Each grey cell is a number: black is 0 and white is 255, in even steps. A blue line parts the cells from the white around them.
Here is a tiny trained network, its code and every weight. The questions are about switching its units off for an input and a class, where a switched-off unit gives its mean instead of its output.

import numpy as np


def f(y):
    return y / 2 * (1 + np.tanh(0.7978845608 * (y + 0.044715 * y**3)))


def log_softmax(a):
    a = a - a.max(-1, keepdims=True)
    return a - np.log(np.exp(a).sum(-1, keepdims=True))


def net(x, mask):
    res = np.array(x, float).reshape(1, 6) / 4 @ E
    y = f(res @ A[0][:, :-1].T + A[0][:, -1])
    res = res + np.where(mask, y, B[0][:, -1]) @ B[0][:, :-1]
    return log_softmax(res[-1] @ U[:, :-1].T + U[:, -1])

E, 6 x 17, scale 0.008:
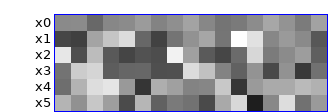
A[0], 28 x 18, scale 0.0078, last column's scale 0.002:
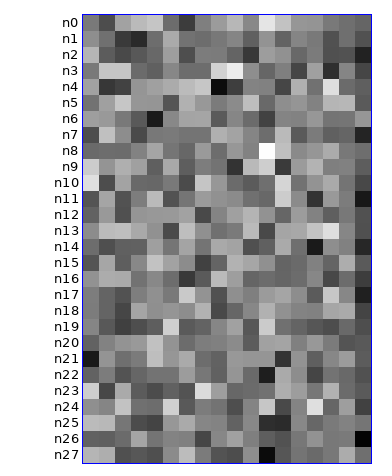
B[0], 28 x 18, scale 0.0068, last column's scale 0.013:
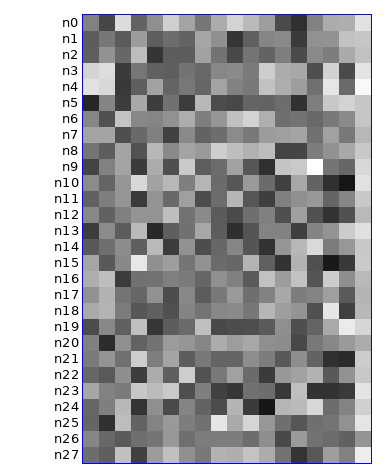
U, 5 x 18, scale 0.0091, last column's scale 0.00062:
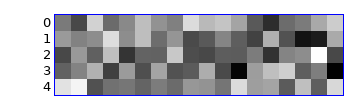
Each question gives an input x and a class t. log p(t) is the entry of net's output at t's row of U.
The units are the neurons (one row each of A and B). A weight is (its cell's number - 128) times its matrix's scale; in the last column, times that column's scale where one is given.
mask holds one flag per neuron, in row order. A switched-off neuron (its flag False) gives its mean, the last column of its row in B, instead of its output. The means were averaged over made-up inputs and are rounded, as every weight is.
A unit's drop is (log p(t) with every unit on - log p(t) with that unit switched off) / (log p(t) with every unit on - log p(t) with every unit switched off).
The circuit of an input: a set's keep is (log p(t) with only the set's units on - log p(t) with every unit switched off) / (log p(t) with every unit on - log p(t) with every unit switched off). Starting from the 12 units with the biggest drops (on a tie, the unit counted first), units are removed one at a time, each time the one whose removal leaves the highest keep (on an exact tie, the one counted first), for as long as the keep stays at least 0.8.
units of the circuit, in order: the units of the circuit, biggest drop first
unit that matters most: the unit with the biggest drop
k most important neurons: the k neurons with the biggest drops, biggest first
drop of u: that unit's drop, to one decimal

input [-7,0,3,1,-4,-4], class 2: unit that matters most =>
n9
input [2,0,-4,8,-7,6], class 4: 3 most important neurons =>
n3, n16, n13
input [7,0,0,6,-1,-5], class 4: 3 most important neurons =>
n3, n9, n24
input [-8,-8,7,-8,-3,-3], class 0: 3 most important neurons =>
n27, n25, n6
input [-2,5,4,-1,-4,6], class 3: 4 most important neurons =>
n24, n9, n27, n25
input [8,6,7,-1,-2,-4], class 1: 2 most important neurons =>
n23, n10
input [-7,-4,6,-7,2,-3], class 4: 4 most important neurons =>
n4, n15, n17, n21
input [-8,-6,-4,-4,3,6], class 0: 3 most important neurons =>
n27, n25, n14
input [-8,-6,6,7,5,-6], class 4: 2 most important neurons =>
n3, n7
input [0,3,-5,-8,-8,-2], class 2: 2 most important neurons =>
n19, n1
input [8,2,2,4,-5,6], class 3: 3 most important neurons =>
n24, n9, n13
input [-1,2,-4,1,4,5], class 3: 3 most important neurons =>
n9, n24, n23
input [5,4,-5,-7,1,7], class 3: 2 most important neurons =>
n9, n24
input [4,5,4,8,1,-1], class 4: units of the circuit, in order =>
n3
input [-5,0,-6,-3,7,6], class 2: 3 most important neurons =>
n5, n13, n23
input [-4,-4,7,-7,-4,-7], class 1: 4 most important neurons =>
n23, n10, n9, n24
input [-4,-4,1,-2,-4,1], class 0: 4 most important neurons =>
n13, n25, n27, n5
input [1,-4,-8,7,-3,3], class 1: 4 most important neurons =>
n15, n12, n4, n21
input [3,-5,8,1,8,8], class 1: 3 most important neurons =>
n23, n10, n19
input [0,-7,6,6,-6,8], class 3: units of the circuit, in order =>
n24
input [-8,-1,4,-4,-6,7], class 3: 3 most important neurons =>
n9, n24, n13
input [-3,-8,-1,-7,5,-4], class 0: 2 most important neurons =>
n27, n25
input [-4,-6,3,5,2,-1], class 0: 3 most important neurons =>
n25, n4, n27
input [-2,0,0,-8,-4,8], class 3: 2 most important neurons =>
n9, n24
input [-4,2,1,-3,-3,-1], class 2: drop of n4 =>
-0.1
